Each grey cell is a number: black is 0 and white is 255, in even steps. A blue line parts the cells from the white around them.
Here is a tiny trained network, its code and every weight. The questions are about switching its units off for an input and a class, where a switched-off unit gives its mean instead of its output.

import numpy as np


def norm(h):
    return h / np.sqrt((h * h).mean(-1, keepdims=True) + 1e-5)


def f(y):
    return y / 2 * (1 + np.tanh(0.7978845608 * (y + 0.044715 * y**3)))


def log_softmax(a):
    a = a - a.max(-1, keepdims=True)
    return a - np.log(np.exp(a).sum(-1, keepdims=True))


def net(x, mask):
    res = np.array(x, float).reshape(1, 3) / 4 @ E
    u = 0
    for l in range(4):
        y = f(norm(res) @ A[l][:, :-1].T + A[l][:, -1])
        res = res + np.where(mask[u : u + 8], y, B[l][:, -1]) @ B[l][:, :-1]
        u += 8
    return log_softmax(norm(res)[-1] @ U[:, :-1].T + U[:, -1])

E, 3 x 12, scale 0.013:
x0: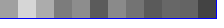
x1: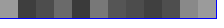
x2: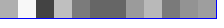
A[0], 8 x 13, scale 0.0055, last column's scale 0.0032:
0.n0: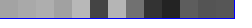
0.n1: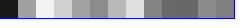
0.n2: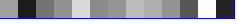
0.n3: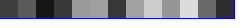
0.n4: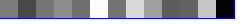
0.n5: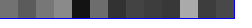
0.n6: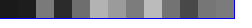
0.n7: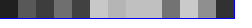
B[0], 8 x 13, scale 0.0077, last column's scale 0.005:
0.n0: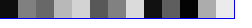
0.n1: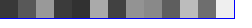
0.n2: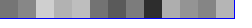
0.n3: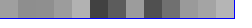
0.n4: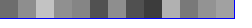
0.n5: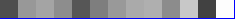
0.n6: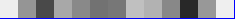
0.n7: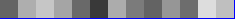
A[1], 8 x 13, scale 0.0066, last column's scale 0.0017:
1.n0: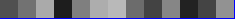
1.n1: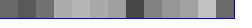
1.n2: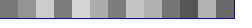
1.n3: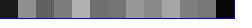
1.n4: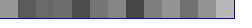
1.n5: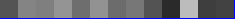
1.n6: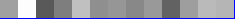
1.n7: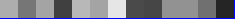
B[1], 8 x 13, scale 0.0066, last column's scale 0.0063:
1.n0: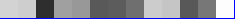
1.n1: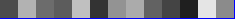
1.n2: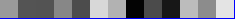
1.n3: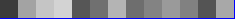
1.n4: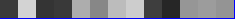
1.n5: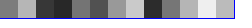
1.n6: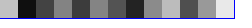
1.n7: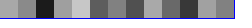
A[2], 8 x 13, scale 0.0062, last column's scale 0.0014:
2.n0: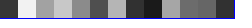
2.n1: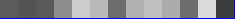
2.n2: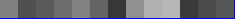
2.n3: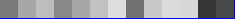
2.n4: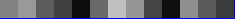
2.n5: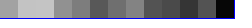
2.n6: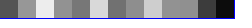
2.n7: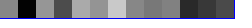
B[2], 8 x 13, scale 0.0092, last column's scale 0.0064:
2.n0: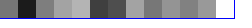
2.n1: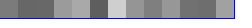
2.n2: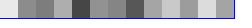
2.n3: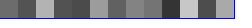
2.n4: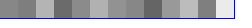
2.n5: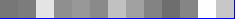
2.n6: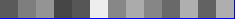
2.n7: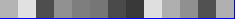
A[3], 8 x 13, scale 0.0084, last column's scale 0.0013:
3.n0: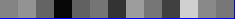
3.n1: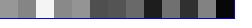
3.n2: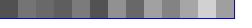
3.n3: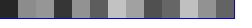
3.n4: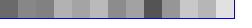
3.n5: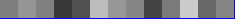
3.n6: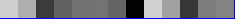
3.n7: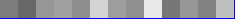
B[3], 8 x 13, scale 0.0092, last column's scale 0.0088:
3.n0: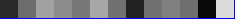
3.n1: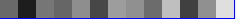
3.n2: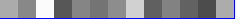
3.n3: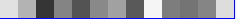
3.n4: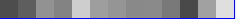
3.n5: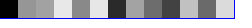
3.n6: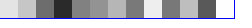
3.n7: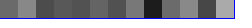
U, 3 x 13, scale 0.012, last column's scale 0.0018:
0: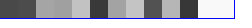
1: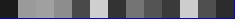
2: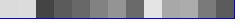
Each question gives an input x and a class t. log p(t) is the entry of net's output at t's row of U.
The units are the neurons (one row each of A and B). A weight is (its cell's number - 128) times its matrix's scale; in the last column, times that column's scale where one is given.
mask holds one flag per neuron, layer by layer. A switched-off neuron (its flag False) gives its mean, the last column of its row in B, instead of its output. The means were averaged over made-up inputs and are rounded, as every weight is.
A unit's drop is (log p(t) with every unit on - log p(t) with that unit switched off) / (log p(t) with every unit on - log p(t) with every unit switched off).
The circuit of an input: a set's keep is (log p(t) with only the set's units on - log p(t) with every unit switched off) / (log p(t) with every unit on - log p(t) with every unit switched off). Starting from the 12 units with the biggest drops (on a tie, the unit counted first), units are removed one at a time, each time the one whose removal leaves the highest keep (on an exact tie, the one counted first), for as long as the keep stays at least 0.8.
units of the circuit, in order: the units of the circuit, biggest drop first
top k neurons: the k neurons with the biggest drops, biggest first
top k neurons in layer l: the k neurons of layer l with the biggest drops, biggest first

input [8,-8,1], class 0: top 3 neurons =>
0.n0, 2.n0, 0.n5
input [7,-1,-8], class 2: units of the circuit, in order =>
1.n0
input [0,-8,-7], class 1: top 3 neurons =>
0.n1, 2.n3, 2.n6
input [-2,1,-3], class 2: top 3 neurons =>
0.n6, 2.n7, 1.n5
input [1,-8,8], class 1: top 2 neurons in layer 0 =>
0.n6, 0.n1
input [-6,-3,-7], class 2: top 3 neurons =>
2.n7, 0.n6, 0.n0
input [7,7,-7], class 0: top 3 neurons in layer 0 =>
0.n1, 0.n0, 0.n5
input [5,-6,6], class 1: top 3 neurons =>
1.n0, 0.n6, 0.n1
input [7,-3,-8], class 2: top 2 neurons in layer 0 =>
0.n7, 0.n2
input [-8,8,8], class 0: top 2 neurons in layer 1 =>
1.n0, 1.n2
